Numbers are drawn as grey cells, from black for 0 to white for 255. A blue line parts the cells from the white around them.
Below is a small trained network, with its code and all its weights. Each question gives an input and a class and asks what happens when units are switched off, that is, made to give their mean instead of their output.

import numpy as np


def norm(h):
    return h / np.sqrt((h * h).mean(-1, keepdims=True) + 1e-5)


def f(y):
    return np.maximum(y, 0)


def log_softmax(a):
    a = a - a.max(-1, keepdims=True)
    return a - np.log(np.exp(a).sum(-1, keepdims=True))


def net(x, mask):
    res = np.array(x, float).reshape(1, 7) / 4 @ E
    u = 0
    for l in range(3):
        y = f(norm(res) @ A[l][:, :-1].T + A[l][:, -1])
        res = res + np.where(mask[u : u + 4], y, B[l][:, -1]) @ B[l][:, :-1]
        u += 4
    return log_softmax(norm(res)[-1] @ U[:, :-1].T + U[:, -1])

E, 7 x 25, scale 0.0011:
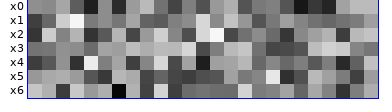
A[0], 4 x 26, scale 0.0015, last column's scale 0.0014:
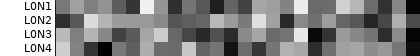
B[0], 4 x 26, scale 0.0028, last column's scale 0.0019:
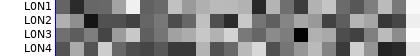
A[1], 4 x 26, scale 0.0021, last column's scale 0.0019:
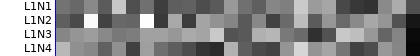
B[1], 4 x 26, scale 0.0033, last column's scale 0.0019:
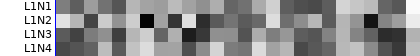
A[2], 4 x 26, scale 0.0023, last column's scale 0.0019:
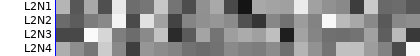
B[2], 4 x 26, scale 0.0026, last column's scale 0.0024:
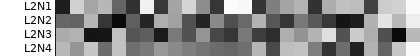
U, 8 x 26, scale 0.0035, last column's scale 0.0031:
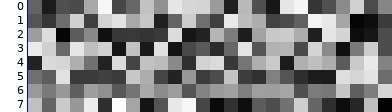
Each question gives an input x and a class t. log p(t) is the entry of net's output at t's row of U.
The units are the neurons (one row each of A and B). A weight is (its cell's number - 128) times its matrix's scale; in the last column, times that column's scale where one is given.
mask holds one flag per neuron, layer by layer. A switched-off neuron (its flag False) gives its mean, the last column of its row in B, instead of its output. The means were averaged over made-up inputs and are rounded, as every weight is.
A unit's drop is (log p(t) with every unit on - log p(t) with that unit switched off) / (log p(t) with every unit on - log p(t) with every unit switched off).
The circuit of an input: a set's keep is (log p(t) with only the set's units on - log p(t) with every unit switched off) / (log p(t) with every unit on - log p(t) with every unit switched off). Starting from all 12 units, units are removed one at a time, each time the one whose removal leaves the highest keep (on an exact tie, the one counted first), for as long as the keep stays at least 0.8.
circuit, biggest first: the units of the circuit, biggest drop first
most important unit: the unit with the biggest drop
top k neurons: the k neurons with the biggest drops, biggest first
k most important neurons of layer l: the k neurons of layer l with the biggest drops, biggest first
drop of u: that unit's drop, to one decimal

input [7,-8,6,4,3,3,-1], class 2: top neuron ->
L0N4
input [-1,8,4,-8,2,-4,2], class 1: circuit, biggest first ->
L1N4; L1N1; L0N1
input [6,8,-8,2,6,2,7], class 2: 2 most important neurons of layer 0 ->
L0N2; L0N1
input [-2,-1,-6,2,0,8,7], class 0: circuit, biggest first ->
L0N1; L0N3
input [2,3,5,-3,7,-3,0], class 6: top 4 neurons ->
L2N1; L0N2; L1N1; L0N1
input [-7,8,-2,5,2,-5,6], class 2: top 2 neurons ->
L2N3; L0N2
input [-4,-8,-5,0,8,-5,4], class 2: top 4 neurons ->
L0N4; L0N1; L0N3; L1N2
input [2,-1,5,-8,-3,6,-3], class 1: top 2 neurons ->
L1N4; L1N1
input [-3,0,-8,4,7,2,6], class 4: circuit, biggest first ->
L2N1; L1N2
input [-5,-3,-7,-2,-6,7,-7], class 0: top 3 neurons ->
L0N1; L0N3; L1N2
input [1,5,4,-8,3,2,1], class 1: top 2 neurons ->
L1N4; L1N1
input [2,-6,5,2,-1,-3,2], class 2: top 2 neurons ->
L0N4; L2N1
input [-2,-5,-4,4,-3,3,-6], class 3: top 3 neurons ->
L1N2; L0N2; L2N3
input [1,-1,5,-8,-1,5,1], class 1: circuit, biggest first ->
L1N4
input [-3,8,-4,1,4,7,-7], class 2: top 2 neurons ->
L0N2; L2N3
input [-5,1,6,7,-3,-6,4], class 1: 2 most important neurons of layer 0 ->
L0N1; L0N3
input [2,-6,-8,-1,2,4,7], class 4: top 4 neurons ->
L2N1; L1N2; L0N2; L2N3
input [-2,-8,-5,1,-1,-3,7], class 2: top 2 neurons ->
L0N4; L1N2
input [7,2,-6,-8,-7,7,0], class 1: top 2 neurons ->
L1N4; L2N2
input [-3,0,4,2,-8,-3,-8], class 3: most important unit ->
L1N2
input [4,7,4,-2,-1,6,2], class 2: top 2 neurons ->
L2N3; L0N2
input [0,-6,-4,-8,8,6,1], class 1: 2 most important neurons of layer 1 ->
L1N1; L1N4
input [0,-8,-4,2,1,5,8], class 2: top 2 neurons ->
L0N4; L1N2
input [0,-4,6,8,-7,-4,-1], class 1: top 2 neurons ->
L1N3; L2N1
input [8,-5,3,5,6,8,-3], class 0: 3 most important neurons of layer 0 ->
L0N3; L0N1; L0N2
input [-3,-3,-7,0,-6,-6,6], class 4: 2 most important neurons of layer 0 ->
L0N1; L0N3
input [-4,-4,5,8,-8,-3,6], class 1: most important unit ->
L1N3
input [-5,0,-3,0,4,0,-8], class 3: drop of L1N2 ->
1.0
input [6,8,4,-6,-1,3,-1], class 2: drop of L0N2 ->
0.1
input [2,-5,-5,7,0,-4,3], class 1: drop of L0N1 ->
0.2
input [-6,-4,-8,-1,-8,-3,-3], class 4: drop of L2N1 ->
0.9
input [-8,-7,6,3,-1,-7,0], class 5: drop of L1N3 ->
0.0
